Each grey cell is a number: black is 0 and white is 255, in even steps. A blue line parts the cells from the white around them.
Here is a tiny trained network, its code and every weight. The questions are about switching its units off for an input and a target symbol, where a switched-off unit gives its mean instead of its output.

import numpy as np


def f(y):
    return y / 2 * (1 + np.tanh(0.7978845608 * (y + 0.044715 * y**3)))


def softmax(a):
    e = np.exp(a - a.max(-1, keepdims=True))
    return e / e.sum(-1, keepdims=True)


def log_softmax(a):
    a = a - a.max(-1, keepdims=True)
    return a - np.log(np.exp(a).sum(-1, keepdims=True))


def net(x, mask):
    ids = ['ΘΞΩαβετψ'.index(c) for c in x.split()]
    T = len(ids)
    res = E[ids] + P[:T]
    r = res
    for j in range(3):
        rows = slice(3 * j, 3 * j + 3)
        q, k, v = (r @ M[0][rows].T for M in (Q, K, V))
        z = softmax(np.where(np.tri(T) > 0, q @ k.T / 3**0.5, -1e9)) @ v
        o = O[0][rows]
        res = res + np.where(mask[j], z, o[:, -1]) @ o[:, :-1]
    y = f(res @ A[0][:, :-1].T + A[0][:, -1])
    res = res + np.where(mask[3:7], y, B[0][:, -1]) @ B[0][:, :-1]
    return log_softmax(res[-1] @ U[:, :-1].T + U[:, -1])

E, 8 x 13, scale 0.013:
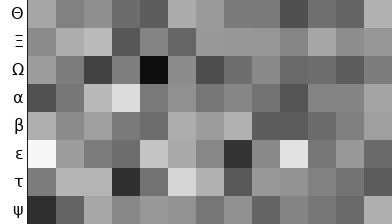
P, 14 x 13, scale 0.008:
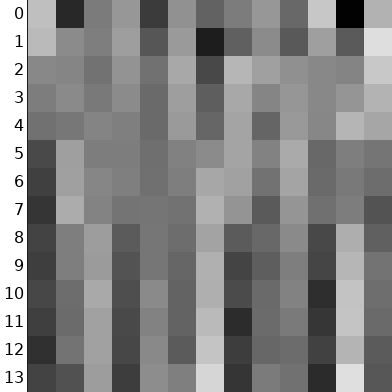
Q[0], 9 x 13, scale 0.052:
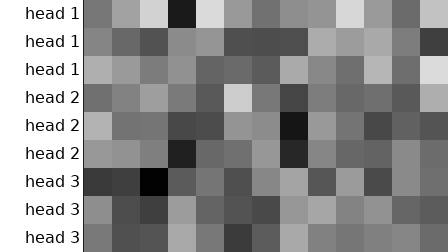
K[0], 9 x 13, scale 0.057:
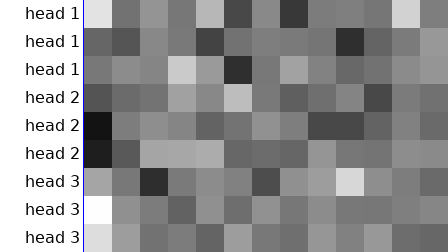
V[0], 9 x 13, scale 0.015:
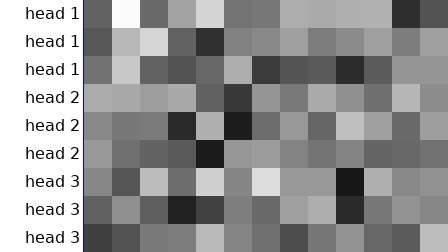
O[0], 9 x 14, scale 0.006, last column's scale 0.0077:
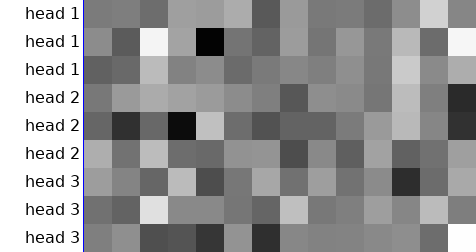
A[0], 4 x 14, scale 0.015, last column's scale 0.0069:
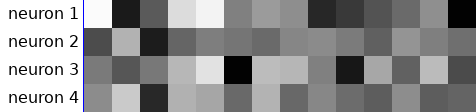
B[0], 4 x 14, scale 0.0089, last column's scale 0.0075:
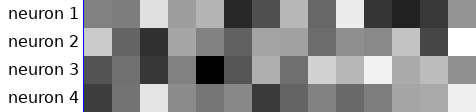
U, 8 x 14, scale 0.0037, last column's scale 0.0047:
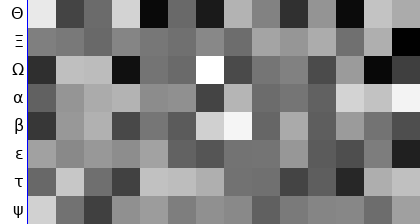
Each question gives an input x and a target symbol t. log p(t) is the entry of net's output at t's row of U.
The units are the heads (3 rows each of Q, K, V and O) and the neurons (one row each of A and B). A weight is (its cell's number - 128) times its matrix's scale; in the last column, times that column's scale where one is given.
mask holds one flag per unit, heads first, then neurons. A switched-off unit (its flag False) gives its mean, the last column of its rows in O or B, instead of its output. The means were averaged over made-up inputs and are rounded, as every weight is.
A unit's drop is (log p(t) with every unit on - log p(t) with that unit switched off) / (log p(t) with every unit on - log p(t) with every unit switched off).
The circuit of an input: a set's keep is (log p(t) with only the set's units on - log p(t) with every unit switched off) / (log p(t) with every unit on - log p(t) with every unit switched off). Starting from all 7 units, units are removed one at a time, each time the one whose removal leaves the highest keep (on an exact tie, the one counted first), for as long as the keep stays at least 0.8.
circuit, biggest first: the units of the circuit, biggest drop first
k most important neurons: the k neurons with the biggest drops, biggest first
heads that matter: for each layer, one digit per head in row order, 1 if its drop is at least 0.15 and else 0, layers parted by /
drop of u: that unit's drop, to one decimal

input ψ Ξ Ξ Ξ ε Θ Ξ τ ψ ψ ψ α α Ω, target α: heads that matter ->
011
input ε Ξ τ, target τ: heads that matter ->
101
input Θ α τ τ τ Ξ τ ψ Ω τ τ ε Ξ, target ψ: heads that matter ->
111
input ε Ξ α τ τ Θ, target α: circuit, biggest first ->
(neuron 4; head 2; head 1)
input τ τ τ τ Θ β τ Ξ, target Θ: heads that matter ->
110
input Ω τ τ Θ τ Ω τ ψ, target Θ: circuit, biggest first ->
(head 2)
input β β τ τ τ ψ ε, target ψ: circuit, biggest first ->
(neuron 2; head 2; head 1)
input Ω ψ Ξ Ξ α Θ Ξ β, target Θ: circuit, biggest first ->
(head 1; head 2)
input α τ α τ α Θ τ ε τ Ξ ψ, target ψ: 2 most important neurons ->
(neuron 2; neuron 4)
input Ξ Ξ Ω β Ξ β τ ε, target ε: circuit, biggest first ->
(head 1; neuron 1; head 3)
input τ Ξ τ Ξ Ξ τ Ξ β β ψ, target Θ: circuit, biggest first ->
(head 3; head 2)
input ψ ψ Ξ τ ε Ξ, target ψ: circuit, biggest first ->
(head 1; neuron 2; head 3)
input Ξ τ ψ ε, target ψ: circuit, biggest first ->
(neuron 2; head 1; head 2)
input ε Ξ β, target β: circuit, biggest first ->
(neuron 1; head 3; head 1; neuron 3)
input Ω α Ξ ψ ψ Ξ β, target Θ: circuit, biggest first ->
(head 2; head 1)
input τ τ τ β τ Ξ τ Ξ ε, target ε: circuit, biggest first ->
(head 3; neuron 1; head 1)
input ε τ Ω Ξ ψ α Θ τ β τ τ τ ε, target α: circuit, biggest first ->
(neuron 4; head 2; head 1)
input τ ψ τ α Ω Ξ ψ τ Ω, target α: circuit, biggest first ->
(head 3)
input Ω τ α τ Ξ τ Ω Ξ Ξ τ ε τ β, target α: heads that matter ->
110
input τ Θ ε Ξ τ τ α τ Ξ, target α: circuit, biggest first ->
(neuron 4; head 1; head 2)
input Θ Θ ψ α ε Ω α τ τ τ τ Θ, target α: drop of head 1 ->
0.6
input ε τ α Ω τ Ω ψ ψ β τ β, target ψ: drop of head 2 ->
0.4
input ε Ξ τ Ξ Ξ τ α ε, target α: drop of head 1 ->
0.2
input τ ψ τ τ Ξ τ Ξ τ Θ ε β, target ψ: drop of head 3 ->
0.5
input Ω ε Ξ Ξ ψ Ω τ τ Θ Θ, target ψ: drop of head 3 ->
0.2
